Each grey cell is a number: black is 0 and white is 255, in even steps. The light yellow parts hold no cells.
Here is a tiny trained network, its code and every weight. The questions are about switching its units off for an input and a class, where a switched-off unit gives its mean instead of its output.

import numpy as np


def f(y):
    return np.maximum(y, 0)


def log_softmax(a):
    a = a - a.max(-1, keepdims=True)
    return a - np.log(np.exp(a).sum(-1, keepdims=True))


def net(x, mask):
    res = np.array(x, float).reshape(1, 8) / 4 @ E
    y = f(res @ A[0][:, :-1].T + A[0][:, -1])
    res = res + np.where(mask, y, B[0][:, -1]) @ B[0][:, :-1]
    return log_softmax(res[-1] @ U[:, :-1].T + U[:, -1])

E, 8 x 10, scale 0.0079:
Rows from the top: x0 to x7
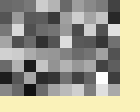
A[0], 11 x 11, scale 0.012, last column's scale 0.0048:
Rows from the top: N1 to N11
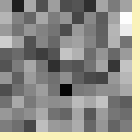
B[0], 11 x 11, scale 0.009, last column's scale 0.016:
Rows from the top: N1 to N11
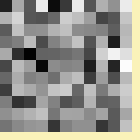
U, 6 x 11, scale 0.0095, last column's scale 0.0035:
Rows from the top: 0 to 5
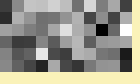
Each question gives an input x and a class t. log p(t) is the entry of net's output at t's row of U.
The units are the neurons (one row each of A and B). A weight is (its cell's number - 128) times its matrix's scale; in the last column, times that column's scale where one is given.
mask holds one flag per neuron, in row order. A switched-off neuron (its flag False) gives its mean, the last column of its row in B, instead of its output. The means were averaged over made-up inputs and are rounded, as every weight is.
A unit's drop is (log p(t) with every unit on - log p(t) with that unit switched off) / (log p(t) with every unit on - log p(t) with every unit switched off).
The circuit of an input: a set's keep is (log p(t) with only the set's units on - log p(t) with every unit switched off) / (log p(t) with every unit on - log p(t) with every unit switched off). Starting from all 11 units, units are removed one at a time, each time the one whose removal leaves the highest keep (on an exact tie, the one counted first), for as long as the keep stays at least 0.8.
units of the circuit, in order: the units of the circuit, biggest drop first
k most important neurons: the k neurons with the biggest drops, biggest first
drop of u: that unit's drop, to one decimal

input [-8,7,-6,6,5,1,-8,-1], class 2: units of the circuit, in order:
N1
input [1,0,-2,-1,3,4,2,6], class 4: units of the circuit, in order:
N6, N9
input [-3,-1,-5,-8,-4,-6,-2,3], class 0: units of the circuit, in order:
N8, N6
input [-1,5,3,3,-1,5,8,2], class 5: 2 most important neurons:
N1, N5
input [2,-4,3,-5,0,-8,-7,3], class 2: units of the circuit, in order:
N2, N1
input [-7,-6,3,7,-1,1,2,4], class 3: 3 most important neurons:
N6, N5, N8
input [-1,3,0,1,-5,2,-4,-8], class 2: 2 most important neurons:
N1, N6
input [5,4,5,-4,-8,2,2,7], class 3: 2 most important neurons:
N5, N1
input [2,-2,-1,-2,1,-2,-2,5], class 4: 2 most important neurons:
N6, N8
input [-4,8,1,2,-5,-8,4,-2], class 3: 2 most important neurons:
N5, N4
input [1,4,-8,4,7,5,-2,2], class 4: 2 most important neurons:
N6, N11
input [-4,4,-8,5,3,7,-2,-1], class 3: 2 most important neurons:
N5, N6
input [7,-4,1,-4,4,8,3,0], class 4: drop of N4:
0.1
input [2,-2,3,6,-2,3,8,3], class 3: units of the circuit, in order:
N5
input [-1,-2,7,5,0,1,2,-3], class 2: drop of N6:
0.2
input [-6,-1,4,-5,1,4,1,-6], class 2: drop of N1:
0.3
